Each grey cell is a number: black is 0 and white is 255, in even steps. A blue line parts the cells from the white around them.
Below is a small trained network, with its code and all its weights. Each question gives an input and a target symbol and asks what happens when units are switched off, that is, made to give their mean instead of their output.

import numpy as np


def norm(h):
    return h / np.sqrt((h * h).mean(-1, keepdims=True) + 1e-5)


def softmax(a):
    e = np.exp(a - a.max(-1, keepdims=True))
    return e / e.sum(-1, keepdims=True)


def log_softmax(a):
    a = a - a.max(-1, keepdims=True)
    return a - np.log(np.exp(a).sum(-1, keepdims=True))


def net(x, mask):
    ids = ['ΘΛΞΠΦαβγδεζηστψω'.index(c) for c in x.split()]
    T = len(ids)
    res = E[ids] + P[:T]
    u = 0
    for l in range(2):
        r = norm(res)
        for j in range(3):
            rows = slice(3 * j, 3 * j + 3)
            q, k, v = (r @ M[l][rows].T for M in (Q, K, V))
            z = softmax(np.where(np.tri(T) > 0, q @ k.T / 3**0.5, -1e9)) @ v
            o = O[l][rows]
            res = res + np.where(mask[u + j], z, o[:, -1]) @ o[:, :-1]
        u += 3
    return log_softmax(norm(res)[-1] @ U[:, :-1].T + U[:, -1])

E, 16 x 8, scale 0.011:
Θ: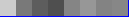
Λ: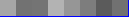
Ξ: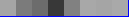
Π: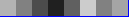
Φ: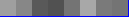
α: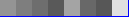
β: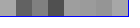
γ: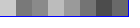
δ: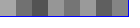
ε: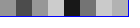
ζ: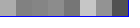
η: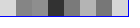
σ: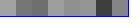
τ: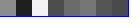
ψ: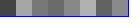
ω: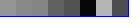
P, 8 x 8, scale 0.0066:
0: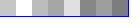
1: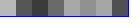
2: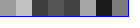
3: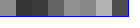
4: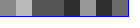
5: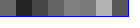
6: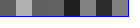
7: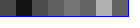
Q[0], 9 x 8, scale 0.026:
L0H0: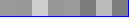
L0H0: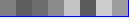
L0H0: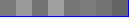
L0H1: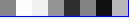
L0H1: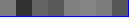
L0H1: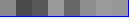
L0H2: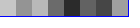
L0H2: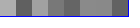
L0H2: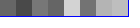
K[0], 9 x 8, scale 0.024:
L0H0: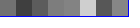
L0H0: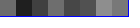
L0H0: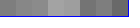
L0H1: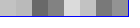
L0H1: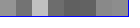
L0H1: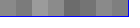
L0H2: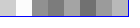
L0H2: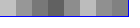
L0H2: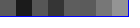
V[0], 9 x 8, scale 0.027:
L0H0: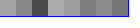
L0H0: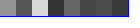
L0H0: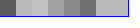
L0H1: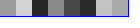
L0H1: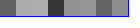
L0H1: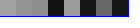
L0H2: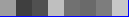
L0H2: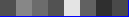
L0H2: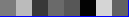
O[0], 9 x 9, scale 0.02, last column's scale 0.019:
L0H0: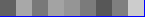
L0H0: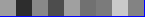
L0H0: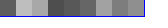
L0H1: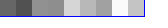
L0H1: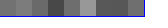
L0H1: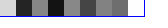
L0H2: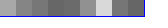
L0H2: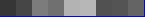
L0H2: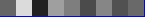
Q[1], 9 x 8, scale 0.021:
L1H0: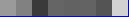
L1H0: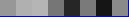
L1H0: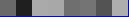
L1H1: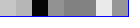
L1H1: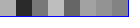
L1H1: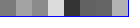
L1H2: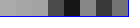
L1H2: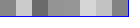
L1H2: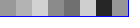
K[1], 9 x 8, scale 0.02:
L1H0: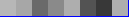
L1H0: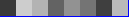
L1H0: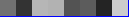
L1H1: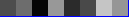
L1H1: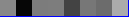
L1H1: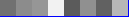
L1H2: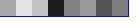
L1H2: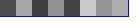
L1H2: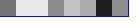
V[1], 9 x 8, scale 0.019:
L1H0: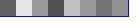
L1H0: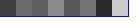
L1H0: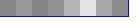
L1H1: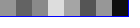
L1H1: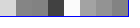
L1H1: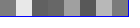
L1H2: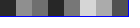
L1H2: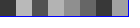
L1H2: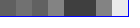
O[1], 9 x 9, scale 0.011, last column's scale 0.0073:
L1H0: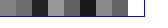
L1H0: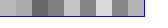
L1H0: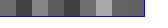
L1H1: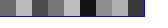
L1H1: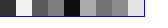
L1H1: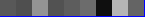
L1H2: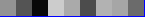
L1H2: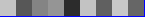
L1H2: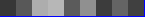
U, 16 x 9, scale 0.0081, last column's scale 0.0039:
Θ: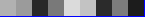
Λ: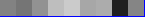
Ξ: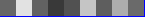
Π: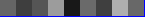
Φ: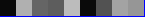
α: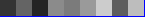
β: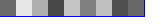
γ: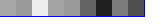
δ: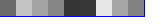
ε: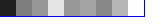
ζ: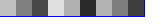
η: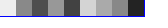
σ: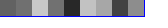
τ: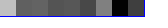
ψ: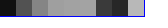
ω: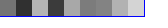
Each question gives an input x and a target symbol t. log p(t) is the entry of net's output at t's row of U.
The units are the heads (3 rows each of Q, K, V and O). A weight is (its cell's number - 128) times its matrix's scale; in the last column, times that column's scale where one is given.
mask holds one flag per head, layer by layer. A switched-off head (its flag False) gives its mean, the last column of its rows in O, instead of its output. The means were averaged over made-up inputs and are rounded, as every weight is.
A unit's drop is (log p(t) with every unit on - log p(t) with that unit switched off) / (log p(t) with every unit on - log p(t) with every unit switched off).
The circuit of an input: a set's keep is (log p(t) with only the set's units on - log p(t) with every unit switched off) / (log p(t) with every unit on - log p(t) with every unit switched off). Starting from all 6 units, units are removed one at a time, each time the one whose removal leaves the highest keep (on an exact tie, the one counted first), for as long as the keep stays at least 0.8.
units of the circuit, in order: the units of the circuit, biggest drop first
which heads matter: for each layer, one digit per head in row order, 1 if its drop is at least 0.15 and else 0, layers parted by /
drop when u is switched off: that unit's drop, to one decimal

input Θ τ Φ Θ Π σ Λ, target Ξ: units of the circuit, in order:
L1H1
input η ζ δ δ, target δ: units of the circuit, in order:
L0H1, L0H0
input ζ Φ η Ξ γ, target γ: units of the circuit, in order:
L0H2, L0H1
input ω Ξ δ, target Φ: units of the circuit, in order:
L0H2, L1H1
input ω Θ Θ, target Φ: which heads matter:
001 / 000
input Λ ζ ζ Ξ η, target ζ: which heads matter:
111 / 111
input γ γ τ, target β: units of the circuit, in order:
L0H2, L1H1, L0H1, L1H2
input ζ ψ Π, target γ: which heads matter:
011 / 010
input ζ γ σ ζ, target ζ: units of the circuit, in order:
L0H1, L1H1
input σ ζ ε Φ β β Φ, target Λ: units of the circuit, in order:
L0H2, L1H1, L0H1, L1H2
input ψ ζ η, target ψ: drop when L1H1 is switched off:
0.1
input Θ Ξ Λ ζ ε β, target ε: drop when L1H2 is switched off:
0.0
